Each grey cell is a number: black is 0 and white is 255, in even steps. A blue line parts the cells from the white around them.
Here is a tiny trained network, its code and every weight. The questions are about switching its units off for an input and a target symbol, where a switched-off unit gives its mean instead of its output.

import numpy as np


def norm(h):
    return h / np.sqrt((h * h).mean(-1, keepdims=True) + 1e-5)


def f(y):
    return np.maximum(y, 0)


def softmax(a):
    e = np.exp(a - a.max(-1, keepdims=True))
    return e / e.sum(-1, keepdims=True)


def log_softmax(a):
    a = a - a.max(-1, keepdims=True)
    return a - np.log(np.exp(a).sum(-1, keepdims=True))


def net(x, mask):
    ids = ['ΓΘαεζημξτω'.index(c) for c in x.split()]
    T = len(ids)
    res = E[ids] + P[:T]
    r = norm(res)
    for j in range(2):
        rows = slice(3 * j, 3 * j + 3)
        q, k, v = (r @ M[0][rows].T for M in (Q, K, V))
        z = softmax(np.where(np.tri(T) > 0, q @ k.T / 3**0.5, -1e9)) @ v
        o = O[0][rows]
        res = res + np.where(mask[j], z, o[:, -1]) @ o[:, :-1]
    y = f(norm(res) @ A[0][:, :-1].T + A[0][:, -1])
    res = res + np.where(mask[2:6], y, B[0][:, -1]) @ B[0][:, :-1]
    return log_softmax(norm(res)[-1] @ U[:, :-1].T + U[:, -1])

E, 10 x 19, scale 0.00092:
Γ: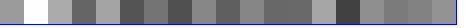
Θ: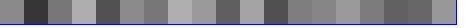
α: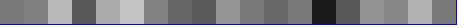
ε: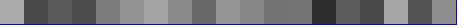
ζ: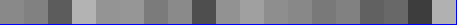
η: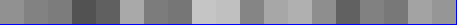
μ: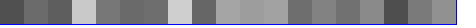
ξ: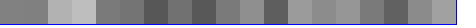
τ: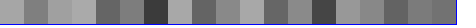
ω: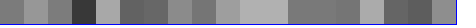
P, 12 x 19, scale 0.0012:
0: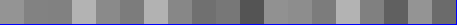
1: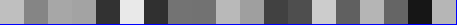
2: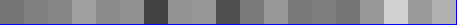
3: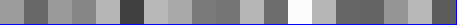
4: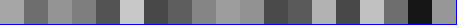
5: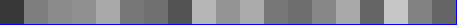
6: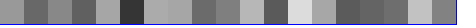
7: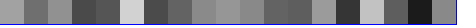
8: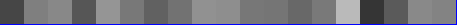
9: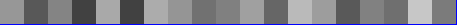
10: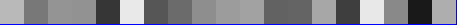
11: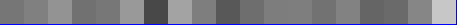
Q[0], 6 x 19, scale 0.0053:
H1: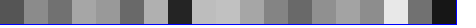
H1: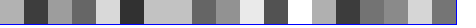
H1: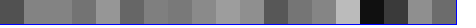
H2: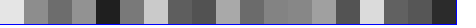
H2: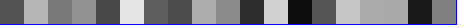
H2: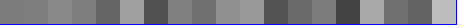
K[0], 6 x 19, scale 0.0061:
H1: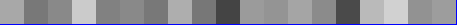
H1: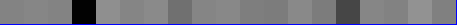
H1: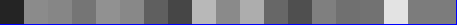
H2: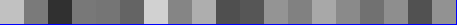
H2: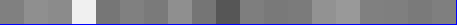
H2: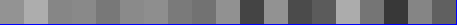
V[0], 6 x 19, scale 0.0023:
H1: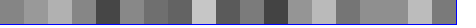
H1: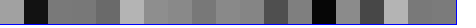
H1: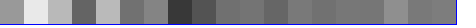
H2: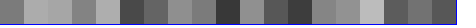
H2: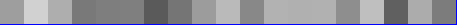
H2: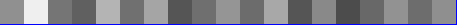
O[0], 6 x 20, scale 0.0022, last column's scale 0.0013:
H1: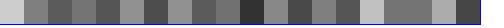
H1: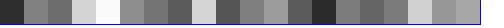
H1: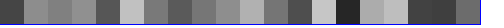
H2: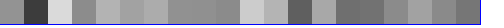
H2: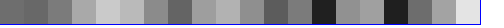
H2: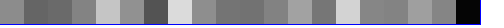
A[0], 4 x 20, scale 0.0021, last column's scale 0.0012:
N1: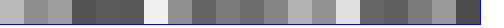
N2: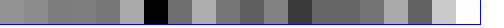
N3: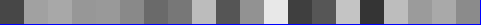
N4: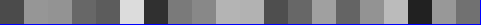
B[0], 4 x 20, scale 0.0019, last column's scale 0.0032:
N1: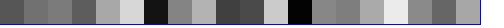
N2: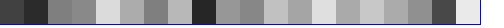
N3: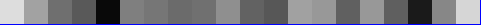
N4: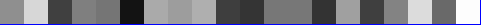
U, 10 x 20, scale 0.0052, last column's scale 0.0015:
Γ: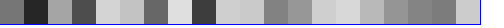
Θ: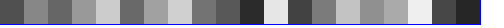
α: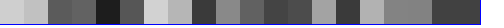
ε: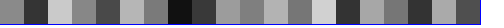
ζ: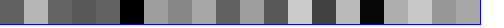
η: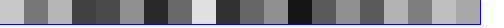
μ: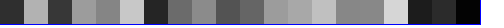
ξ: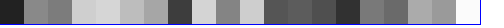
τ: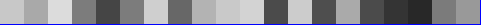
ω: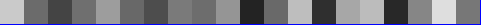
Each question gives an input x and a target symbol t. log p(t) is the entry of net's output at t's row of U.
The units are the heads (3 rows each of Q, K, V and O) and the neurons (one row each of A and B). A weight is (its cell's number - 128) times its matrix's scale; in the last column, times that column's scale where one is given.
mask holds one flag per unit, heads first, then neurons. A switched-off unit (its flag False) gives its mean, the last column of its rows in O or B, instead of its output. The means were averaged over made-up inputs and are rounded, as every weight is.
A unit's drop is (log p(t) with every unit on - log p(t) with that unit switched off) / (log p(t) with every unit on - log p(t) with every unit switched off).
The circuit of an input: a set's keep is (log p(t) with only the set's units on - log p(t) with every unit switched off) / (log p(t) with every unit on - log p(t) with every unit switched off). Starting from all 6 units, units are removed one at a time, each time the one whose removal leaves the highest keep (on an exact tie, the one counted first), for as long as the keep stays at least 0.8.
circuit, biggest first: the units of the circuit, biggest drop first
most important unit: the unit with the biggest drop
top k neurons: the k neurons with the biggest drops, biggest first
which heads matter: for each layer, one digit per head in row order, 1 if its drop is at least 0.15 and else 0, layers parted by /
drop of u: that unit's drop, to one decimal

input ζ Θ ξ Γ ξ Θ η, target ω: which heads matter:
11
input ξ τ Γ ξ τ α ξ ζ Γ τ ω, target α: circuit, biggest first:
[N4; H1]
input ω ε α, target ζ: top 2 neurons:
[N4; N2]
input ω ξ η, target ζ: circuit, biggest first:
[H1; N4]
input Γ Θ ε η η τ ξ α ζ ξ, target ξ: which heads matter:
10
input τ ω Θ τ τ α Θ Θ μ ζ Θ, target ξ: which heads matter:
11
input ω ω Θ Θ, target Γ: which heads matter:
11
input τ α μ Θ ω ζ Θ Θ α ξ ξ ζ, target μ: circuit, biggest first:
[H1; N3; N2]
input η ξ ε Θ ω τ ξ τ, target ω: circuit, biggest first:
[H2]
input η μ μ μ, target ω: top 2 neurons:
[N2; N4]
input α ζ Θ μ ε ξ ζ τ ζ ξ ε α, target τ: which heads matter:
10
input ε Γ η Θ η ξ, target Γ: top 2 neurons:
[N2; N4]
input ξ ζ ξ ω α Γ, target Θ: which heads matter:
10
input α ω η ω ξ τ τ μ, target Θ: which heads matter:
00
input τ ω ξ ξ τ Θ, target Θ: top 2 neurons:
[N4; N2]
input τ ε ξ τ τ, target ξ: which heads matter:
11
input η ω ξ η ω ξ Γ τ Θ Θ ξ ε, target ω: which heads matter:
10
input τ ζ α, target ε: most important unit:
N3
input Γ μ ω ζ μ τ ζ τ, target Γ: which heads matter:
01
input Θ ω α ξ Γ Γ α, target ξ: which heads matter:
10
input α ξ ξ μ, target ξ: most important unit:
H1
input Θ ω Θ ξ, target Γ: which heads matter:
11
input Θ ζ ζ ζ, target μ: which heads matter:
01
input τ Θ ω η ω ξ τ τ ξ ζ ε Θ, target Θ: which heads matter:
10
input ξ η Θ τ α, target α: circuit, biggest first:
[H1; N4]
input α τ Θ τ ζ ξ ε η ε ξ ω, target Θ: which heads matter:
00
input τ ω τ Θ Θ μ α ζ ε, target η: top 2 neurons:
[N1; N2]
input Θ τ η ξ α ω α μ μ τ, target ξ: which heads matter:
10
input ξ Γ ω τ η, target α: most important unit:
N4
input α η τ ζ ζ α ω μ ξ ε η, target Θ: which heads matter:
00
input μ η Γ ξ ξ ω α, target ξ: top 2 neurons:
[N2; N4]
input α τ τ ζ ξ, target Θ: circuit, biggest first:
[N4; N2]
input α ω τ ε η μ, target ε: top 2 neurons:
[N3; N4]
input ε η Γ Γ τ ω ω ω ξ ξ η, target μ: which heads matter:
11
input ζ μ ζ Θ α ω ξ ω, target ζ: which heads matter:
10
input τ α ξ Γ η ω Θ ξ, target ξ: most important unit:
H2
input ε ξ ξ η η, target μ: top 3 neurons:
[N2; N3; N4]
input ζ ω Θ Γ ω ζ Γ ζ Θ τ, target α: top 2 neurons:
[N2; N4]
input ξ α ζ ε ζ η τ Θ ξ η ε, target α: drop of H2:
0.1
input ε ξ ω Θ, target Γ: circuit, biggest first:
[N4]
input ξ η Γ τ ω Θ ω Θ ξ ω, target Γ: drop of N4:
0.2
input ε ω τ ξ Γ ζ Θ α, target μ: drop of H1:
0.6
